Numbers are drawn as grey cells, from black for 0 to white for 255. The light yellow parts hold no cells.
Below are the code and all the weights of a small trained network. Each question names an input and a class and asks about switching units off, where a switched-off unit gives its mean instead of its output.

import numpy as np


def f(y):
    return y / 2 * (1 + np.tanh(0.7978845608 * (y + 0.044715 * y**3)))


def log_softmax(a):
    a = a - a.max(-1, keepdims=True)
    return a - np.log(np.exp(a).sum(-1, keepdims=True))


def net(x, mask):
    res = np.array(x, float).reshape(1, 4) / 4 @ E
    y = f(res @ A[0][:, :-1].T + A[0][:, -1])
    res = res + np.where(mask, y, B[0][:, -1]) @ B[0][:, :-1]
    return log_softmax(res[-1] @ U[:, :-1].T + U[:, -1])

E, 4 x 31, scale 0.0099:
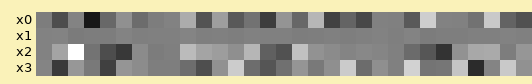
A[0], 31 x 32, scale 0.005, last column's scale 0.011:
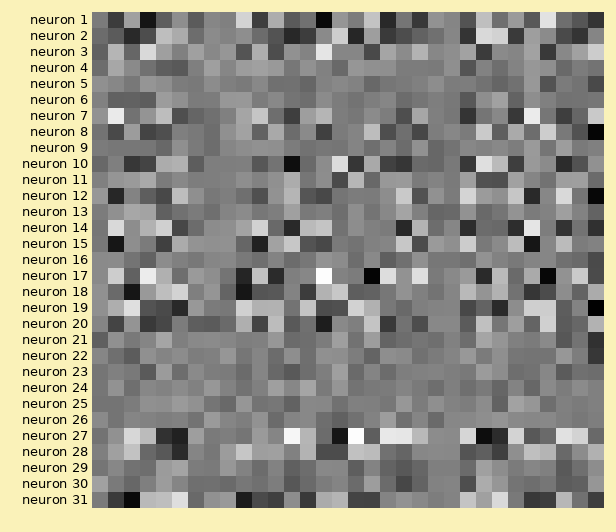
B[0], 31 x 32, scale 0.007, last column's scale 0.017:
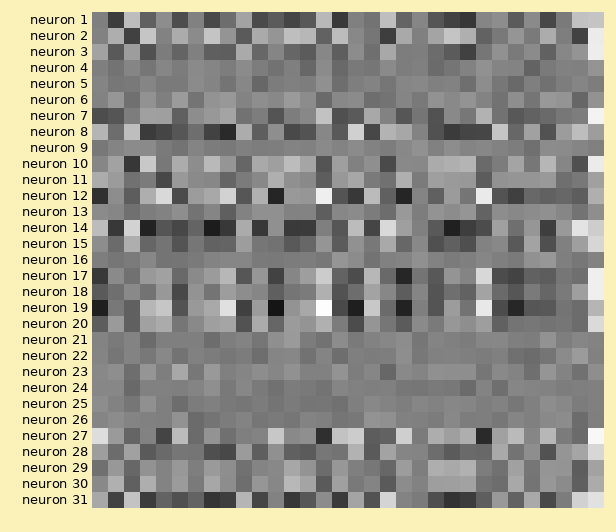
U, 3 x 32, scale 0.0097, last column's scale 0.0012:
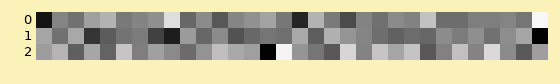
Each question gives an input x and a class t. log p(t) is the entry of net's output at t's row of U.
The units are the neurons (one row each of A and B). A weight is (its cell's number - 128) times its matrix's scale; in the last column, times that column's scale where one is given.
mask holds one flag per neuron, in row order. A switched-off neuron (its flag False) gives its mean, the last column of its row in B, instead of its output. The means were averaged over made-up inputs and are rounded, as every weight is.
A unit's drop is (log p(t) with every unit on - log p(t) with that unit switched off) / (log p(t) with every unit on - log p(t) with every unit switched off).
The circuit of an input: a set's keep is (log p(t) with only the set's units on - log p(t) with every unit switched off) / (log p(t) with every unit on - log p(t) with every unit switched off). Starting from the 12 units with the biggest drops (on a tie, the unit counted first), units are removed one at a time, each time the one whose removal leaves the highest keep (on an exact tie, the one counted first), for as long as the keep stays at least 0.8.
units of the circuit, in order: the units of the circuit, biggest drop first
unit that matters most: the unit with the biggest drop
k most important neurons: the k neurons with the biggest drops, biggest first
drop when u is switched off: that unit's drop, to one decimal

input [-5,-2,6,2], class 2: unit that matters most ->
neuron 27
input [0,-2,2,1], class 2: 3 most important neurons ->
[neuron 31; neuron 14; neuron 1]
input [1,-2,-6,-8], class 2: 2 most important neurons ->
[neuron 2; neuron 10]
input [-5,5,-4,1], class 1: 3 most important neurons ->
[neuron 31; neuron 19; neuron 12]
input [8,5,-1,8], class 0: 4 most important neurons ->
[neuron 12; neuron 20; neuron 14; neuron 31]
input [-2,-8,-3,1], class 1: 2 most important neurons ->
[neuron 19; neuron 12]
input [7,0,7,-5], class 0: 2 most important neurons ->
[neuron 19; neuron 20]
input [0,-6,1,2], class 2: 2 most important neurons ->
[neuron 31; neuron 14]
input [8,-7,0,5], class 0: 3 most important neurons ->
[neuron 20; neuron 12; neuron 31]
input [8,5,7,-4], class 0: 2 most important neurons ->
[neuron 19; neuron 20]
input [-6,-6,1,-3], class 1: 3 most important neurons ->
[neuron 14; neuron 19; neuron 3]
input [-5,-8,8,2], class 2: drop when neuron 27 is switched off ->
0.7
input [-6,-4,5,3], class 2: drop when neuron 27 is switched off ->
0.4
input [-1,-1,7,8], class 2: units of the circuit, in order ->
[neuron 27]
